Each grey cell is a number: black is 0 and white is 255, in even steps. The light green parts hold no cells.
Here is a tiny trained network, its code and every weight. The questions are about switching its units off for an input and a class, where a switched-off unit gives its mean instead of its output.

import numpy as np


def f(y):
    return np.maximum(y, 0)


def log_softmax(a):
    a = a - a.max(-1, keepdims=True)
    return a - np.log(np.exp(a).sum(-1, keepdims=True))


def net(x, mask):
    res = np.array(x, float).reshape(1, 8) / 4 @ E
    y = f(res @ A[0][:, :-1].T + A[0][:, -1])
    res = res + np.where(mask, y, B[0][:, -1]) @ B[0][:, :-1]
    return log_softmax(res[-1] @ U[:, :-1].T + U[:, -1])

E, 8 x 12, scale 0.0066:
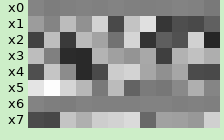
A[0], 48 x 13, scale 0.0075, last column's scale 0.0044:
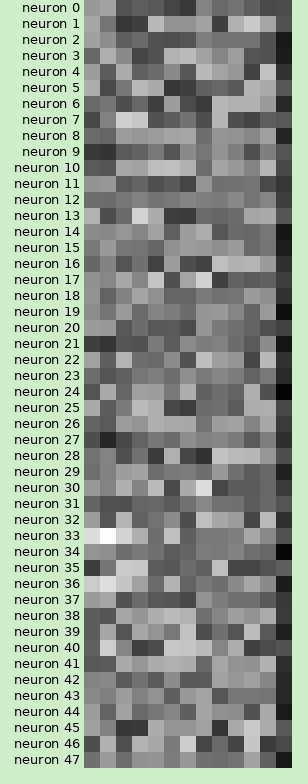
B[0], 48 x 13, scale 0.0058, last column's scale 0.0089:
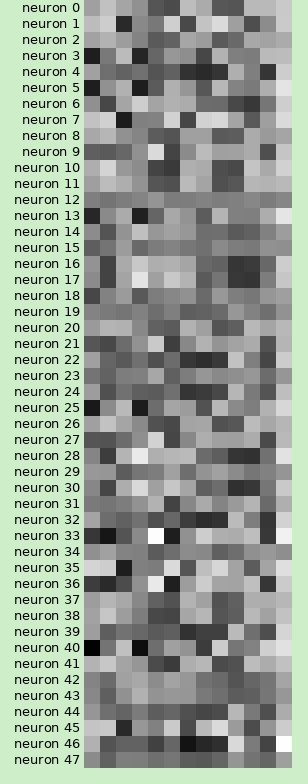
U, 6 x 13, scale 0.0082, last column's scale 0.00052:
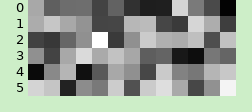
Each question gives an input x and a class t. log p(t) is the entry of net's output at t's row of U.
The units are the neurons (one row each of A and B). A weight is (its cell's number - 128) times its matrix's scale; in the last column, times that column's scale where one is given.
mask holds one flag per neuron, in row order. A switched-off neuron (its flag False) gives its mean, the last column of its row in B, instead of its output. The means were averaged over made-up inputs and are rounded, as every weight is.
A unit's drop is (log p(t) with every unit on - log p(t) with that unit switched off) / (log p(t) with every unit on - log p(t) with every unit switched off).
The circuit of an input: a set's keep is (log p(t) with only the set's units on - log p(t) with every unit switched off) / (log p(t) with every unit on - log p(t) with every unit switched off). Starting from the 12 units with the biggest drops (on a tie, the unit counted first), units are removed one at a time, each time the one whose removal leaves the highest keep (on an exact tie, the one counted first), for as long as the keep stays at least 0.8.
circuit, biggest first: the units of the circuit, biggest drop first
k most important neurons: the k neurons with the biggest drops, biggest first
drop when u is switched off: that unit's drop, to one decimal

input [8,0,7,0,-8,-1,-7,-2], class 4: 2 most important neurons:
(neuron 5; neuron 13)
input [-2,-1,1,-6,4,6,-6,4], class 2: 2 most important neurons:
(neuron 33; neuron 36)
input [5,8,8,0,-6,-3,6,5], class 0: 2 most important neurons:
(neuron 46; neuron 39)
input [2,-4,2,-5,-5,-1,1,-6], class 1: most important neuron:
(neuron 0)
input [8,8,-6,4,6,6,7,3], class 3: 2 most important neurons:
(neuron 30; neuron 17)
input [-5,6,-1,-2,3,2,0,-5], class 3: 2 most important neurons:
(neuron 30; neuron 17)
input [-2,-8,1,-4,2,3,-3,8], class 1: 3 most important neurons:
(neuron 10; neuron 41; neuron 38)
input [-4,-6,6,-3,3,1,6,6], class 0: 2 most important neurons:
(neuron 46; neuron 39)
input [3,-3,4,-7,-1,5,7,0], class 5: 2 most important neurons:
(neuron 7; neuron 35)
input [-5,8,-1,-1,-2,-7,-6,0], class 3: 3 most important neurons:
(neuron 30; neuron 17; neuron 33)
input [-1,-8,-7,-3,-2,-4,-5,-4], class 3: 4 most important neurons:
(neuron 28; neuron 6; neuron 16; neuron 46)
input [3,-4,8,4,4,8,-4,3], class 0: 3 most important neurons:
(neuron 46; neuron 39; neuron 24)
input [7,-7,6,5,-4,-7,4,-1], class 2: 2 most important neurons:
(neuron 27; neuron 9)
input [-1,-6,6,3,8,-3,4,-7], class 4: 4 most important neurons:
(neuron 40; neuron 3; neuron 10; neuron 41)
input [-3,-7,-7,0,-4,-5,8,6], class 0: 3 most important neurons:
(neuron 32; neuron 4; neuron 22)
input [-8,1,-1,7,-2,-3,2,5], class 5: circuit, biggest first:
(neuron 1)
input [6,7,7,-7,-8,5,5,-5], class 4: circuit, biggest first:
(neuron 5; neuron 13)
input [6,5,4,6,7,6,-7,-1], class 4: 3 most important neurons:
(neuron 40; neuron 3; neuron 9)
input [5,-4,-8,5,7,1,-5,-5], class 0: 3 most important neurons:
(neuron 4; neuron 32; neuron 22)
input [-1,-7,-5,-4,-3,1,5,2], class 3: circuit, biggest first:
(neuron 28)
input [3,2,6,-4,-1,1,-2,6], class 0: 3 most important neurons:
(neuron 46; neuron 39; neuron 24)
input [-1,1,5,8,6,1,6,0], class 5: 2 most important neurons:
(neuron 45; neuron 1)
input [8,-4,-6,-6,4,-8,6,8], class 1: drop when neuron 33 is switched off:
0.2
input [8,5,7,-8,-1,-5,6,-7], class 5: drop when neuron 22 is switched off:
0.1
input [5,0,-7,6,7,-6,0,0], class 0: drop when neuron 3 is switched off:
-0.1
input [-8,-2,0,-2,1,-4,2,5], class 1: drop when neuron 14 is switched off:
0.0
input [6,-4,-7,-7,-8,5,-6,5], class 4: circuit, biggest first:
(neuron 25)
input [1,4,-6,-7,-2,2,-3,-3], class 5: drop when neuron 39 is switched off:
0.2
